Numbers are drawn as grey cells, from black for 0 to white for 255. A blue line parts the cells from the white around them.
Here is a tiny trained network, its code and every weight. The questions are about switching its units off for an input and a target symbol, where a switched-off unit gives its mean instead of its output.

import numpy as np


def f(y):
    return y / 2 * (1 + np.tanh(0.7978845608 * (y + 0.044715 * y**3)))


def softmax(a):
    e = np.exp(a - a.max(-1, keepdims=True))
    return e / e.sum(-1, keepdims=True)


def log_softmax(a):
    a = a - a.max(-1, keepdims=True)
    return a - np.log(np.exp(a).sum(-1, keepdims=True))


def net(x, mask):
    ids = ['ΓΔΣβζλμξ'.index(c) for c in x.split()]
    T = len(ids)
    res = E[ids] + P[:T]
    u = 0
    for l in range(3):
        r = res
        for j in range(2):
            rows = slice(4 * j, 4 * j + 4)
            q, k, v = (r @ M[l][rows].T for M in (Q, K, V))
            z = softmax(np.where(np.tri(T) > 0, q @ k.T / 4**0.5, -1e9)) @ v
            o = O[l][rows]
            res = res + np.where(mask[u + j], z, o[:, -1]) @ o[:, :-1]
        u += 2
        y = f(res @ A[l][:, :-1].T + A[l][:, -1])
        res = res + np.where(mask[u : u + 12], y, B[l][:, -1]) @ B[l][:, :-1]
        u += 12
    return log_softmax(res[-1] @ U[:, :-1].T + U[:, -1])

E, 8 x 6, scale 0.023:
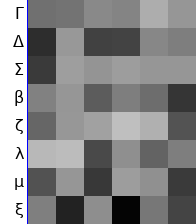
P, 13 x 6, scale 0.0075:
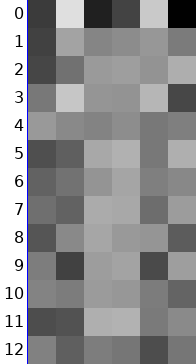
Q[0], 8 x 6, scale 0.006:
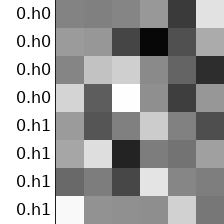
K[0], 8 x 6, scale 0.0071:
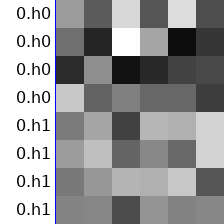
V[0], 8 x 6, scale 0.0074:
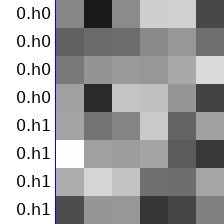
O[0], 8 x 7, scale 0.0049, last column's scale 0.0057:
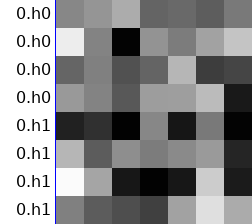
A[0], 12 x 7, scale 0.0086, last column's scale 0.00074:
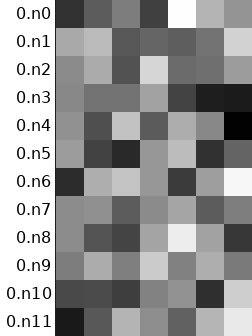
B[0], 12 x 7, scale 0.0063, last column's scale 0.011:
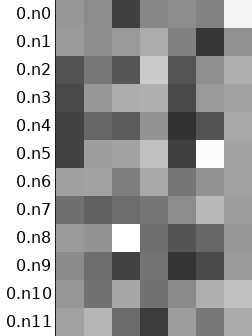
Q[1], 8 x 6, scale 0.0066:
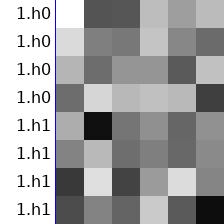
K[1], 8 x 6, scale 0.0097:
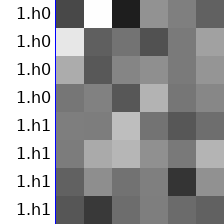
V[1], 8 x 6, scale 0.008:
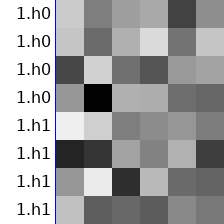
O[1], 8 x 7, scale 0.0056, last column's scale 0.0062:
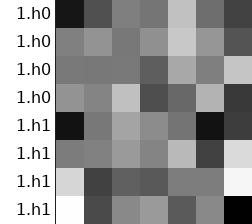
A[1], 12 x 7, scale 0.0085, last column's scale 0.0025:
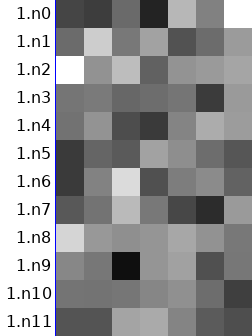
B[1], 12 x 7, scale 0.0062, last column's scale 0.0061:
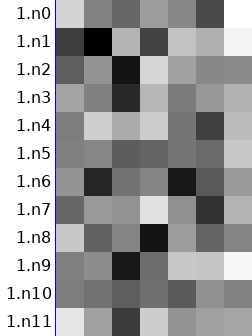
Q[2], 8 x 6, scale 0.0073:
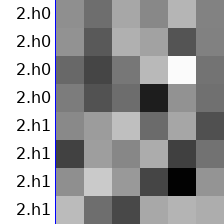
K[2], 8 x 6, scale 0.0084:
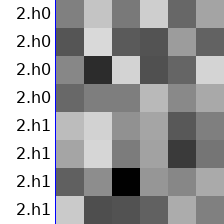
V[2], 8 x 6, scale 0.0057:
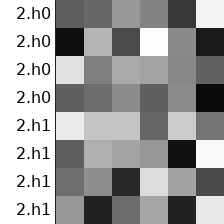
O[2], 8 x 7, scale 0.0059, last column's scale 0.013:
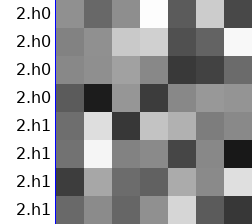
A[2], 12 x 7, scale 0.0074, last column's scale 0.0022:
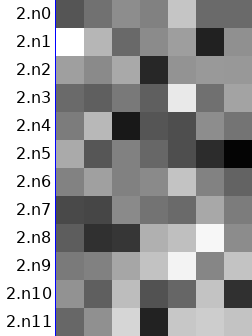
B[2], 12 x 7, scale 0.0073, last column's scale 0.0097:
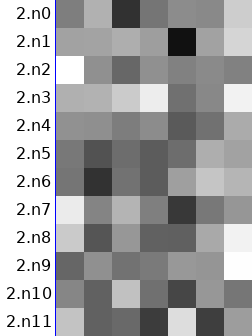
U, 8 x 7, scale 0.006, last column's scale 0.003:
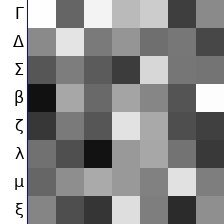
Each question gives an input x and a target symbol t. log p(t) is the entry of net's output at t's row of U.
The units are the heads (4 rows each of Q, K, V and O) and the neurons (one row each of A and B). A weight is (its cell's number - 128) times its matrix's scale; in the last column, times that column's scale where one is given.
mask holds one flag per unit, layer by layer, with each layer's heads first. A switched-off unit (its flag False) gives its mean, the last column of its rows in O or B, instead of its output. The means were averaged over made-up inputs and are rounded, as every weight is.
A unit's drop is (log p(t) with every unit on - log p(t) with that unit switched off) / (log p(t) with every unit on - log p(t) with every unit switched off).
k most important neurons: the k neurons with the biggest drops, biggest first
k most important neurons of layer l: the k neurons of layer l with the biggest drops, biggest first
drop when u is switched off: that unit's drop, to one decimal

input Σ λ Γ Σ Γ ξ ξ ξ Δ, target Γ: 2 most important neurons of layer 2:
2.n3, 2.n2
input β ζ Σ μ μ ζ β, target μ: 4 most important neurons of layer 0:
0.n5, 0.n3, 0.n2, 0.n8
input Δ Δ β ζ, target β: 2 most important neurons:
0.n0, 2.n8
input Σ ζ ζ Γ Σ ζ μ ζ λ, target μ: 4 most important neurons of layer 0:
0.n5, 0.n3, 0.n0, 0.n10
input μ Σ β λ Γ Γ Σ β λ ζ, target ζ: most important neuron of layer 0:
0.n0
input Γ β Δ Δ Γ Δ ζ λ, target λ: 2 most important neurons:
1.n9, 0.n2
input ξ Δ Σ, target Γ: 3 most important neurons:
2.n3, 2.n11, 2.n2
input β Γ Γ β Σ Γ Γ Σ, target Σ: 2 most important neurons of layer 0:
0.n11, 0.n6
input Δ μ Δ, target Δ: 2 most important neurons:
1.n4, 1.n0
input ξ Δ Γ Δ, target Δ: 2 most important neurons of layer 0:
0.n0, 0.n3
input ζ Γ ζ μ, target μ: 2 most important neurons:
0.n5, 1.n1
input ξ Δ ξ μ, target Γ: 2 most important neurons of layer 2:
2.n7, 2.n11
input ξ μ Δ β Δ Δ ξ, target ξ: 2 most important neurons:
0.n4, 1.n2
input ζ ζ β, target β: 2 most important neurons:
0.n0, 2.n8
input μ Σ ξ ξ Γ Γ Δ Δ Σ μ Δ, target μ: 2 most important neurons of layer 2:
2.n6, 2.n1
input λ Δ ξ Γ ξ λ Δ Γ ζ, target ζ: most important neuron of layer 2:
2.n8
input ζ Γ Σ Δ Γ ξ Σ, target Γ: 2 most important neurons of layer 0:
0.n4, 0.n6
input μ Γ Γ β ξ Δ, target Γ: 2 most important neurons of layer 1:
1.n0, 1.n6
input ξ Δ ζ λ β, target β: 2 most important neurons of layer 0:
0.n0, 0.n3
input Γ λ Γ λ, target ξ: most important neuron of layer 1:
1.n3
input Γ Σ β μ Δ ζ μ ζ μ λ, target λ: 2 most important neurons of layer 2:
2.n3, 2.n1
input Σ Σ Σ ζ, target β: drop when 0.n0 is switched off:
0.4
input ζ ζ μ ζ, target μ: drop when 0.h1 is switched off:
0.3
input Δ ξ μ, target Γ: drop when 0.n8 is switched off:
-0.1
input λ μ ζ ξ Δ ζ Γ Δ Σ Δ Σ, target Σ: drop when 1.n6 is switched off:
0.1
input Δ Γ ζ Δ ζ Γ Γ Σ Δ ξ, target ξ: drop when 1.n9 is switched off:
-0.1
